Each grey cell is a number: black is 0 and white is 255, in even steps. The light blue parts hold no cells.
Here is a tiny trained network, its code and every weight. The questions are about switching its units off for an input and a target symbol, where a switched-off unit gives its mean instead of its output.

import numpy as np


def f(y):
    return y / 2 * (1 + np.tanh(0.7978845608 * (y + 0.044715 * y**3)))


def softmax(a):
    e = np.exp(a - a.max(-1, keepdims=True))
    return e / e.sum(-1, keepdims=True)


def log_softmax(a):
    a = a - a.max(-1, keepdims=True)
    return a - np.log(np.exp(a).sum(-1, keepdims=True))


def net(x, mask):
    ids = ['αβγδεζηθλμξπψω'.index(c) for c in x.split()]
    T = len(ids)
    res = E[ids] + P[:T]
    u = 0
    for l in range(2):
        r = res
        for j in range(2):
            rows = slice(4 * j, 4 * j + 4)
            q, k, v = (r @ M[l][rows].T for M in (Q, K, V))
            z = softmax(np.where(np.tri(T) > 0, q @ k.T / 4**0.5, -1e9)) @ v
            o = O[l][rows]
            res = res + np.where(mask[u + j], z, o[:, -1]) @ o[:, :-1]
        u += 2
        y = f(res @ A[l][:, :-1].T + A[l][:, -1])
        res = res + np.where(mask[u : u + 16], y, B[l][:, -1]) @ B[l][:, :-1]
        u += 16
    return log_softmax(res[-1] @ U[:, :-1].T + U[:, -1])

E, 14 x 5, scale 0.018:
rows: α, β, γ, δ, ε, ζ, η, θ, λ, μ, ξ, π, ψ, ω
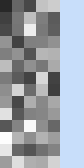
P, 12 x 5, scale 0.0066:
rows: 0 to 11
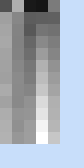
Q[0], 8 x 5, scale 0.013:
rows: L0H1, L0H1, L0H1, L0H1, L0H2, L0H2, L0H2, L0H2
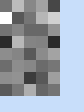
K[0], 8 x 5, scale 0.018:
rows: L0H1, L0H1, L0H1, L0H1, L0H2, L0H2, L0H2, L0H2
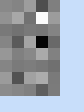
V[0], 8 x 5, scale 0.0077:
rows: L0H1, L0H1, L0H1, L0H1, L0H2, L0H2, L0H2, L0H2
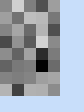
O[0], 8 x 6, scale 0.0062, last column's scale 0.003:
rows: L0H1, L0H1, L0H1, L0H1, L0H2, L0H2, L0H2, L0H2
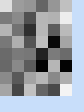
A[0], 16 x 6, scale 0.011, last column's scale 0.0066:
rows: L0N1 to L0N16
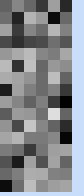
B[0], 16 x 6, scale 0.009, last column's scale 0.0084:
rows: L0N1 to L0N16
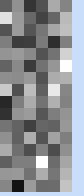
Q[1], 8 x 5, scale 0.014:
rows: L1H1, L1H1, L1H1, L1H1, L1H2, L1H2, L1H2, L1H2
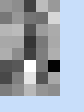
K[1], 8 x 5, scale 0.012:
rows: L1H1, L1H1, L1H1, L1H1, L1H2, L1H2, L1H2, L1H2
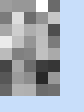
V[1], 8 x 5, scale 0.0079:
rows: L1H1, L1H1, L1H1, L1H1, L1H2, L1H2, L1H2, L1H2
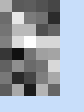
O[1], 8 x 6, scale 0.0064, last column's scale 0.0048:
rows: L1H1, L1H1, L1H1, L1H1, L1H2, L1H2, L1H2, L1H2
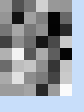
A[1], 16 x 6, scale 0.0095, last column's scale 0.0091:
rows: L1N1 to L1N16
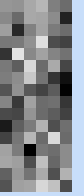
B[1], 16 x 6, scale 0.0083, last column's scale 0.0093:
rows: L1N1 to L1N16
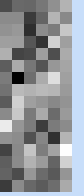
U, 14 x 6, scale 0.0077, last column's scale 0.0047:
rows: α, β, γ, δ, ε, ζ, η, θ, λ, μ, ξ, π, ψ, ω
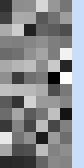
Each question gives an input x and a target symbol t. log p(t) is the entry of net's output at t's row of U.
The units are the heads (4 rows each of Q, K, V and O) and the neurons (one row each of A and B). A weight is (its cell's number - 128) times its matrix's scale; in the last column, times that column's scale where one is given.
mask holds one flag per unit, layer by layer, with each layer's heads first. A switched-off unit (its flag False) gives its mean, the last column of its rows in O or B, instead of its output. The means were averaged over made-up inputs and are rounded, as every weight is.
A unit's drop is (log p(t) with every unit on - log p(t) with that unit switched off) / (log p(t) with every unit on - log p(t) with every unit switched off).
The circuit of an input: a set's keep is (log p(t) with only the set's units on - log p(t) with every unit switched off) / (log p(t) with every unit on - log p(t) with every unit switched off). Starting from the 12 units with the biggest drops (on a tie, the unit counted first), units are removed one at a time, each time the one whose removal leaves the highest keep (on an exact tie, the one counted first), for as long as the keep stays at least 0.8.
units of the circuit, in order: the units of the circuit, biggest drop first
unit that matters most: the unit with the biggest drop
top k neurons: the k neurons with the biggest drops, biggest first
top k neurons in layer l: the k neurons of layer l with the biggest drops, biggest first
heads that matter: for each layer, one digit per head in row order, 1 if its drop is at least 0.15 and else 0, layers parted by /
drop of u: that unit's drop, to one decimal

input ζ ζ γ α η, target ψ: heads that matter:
01 / 11
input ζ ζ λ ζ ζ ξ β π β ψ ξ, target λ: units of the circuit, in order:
[L0N16; L0H1]
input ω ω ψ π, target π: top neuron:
[L0N10]
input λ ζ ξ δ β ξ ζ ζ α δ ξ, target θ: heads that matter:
11 / 11
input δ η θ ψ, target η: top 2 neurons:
[L0N9; L0N16]
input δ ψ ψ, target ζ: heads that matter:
10 / 11
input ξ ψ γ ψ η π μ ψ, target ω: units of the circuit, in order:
[L1H2; L1H1; L0N3]
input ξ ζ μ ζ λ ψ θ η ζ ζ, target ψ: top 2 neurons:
[L0N2; L1N3]
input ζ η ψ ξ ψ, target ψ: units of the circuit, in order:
[L1H1; L0H1]
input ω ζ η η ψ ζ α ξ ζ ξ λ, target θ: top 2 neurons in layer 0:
[L0N2; L0N9]
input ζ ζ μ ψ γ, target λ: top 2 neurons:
[L0N16; L1N7]
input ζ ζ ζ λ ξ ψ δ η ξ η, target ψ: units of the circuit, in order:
[L0N2; L1H1]
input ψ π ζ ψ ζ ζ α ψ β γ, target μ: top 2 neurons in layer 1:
[L1N4; L1N2]
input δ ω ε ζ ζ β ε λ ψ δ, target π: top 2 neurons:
[L0N2; L0N16]
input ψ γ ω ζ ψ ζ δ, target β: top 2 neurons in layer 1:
[L1N8; L1N13]
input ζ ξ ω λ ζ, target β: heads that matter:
00 / 10
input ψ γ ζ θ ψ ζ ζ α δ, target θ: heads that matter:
10 / 01
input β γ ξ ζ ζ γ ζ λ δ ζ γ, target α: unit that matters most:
L0H2
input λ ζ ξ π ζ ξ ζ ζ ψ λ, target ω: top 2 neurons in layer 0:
[L0N6; L0N3]
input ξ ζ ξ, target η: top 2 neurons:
[L0N16; L1N5]
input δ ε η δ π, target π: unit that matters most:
L1H1
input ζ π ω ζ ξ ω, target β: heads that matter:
00 / 11
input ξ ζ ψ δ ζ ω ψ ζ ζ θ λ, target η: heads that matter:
00 / 10
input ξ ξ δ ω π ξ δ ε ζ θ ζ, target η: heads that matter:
10 / 10
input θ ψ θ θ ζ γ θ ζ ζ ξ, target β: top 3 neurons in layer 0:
[L0N16; L0N10; L0N13]
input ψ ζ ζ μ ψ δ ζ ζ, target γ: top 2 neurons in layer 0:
[L0N3; L0N2]
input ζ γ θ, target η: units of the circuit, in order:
[L1H1]
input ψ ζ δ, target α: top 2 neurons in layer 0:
[L0N14; L0N4]
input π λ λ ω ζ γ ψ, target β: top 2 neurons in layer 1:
[L1N8; L1N13]
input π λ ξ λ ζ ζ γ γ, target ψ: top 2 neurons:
[L0N2; L0N16]
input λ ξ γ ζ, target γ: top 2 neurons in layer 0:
[L0N16; L0N3]
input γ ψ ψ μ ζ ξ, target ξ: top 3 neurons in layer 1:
[L1N5; L1N16; L1N1]
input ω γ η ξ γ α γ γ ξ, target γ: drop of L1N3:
0.3
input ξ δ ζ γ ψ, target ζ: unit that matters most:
L0N16
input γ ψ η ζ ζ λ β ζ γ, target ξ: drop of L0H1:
0.3
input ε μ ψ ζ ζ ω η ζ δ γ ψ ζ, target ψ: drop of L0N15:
0.0
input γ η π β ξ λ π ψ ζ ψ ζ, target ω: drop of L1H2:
0.7
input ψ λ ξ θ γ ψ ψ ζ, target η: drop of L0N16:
0.1
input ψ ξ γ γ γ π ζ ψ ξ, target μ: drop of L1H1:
1.3
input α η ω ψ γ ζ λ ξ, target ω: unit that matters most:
L0N8
